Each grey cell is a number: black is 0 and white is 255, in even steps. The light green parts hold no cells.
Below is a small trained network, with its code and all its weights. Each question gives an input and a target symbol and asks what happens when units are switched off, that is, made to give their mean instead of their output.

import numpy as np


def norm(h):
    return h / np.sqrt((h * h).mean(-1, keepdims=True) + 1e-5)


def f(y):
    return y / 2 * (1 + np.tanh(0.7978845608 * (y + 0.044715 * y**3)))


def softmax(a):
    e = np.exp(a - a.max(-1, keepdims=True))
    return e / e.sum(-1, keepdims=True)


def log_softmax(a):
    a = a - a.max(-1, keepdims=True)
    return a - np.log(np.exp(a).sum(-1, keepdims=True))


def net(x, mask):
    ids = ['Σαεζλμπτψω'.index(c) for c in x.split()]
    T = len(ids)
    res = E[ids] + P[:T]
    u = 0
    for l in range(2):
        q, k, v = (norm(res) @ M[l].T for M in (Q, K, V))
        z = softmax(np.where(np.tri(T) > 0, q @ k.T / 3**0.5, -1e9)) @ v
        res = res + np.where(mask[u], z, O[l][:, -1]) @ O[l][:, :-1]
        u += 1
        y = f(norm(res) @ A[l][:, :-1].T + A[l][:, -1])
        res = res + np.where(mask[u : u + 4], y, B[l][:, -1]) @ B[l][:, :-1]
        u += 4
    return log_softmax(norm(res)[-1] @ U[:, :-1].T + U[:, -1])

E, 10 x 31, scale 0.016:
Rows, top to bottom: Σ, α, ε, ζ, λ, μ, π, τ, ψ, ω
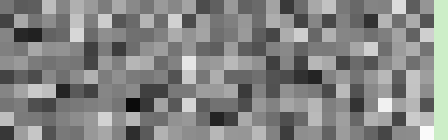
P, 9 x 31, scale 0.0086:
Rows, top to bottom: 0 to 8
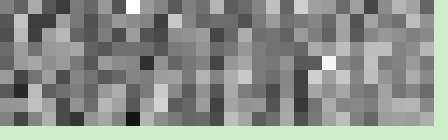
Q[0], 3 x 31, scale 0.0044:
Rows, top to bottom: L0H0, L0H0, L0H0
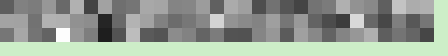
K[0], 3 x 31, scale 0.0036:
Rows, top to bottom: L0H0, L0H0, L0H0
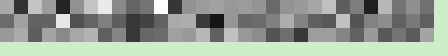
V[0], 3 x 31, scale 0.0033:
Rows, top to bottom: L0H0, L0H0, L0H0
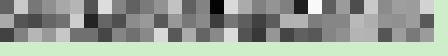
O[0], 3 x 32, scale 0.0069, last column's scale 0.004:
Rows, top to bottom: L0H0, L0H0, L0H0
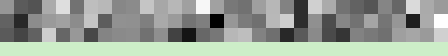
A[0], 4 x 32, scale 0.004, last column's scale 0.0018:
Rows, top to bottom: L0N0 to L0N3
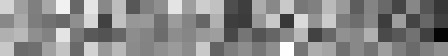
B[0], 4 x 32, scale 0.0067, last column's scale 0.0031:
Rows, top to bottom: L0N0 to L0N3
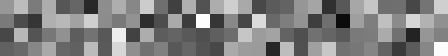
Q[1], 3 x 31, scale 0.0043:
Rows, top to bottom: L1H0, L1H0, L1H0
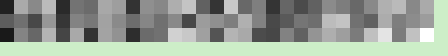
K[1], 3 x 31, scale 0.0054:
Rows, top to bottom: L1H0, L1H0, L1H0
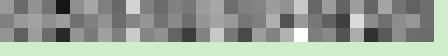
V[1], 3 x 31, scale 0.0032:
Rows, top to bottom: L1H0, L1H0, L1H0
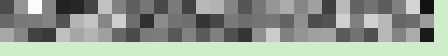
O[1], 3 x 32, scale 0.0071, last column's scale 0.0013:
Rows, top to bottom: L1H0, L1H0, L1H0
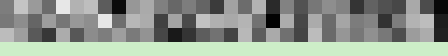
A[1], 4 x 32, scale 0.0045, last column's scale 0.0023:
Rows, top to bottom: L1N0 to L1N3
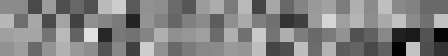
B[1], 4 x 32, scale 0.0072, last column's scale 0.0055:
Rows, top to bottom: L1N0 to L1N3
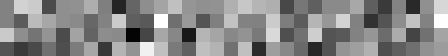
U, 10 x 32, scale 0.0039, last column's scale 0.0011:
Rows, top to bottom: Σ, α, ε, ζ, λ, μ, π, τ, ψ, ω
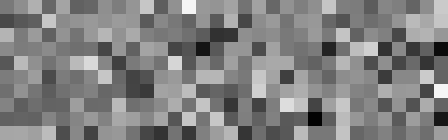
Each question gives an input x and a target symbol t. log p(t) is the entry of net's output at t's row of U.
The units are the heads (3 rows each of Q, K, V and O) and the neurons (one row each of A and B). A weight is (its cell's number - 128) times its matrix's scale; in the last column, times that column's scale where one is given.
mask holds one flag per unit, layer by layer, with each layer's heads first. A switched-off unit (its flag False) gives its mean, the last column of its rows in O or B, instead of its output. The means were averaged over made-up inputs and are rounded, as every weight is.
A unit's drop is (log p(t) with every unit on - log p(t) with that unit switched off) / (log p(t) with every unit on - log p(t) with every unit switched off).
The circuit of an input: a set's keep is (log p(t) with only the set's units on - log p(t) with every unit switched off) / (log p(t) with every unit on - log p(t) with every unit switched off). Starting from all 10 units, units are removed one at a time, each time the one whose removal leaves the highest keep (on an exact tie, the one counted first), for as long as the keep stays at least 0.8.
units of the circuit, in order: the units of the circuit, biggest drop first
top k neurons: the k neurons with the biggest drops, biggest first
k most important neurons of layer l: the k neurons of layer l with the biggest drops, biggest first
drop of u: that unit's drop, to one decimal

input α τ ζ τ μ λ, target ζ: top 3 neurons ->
L1N2; L0N0; L1N3
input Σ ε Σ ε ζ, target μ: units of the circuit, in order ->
L1H0; L1N0
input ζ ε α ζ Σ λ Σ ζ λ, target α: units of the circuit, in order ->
L0H0; L1H0
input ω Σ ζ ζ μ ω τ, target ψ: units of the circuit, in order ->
L0H0; L1N3; L1H0
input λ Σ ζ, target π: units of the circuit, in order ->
L1H0
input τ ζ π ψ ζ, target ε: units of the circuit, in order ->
L1H0; L0H0
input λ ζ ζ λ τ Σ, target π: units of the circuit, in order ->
L1H0; L0H0
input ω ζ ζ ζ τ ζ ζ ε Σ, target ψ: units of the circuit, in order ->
L0H0; L1H0; L1N3
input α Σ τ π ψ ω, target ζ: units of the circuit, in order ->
L1H0; L0N0; L0H0; L1N3
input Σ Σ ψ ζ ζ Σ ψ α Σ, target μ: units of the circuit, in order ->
L1N0; L1H0
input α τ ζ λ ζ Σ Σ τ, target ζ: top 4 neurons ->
L0N0; L1N2; L1N3; L0N3
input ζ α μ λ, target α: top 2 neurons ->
L1N0; L0N0
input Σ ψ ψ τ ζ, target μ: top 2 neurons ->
L1N0; L0N1
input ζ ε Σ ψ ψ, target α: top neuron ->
L1N0
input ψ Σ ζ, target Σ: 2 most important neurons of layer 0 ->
L0N0; L0N3
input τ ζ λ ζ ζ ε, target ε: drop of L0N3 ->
0.1
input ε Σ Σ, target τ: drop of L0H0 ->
0.5
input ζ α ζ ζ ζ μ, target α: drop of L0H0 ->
1.0
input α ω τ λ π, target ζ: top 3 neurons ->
L0N0; L1N2; L1N3
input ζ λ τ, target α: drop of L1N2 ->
0.0
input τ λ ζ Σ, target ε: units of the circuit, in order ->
L1H0
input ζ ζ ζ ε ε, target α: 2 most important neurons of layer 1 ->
L1N0; L1N3
